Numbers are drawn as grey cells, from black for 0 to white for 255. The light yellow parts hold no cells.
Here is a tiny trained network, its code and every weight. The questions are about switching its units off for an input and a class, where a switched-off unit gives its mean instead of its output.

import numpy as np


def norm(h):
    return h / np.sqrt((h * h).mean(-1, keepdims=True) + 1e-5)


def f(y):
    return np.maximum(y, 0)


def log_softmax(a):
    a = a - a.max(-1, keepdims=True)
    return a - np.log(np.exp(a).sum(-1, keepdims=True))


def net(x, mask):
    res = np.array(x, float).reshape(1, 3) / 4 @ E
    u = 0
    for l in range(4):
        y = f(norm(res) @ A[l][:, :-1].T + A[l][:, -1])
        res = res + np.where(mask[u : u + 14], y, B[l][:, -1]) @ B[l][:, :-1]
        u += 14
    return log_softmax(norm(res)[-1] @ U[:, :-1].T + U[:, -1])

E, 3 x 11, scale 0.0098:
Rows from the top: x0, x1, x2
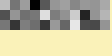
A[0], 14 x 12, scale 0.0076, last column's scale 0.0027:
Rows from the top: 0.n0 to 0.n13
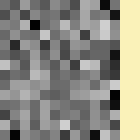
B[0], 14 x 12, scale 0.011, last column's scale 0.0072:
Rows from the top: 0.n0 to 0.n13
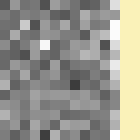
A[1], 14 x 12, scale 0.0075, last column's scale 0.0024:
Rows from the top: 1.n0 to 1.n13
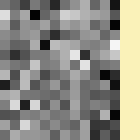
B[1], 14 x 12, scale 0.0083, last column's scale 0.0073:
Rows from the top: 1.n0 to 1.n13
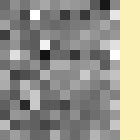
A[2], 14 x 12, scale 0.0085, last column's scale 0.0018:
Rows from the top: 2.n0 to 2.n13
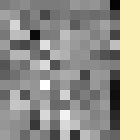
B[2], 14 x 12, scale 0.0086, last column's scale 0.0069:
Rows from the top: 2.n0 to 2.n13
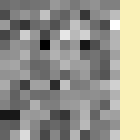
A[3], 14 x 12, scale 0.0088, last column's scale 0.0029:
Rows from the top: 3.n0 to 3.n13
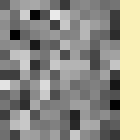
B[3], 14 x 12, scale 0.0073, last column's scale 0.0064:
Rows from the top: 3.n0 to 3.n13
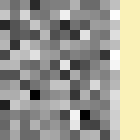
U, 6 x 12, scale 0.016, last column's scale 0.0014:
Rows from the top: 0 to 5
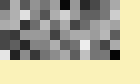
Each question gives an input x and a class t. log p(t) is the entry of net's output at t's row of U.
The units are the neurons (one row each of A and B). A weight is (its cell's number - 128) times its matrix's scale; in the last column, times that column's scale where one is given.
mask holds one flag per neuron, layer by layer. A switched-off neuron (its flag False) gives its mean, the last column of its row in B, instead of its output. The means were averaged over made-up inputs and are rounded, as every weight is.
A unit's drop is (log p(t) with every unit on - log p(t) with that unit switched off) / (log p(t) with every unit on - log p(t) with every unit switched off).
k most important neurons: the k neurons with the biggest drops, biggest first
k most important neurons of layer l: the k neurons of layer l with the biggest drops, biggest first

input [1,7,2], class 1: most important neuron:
[1.n1]
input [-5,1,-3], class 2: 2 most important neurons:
[1.n5, 0.n13]
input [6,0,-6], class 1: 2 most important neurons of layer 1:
[1.n4, 1.n1]
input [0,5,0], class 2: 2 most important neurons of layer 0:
[0.n2, 0.n13]
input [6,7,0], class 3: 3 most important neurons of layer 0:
[0.n13, 0.n2, 0.n0]
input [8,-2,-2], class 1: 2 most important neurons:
[0.n2, 1.n1]
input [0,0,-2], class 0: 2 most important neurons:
[0.n2, 2.n8]
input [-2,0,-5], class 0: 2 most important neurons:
[0.n4, 1.n4]
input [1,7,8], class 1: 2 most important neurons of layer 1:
[1.n1, 1.n5]
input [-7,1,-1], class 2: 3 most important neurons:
[1.n5, 0.n13, 0.n7]
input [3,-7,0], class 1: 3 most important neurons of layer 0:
[0.n0, 0.n13, 0.n6]
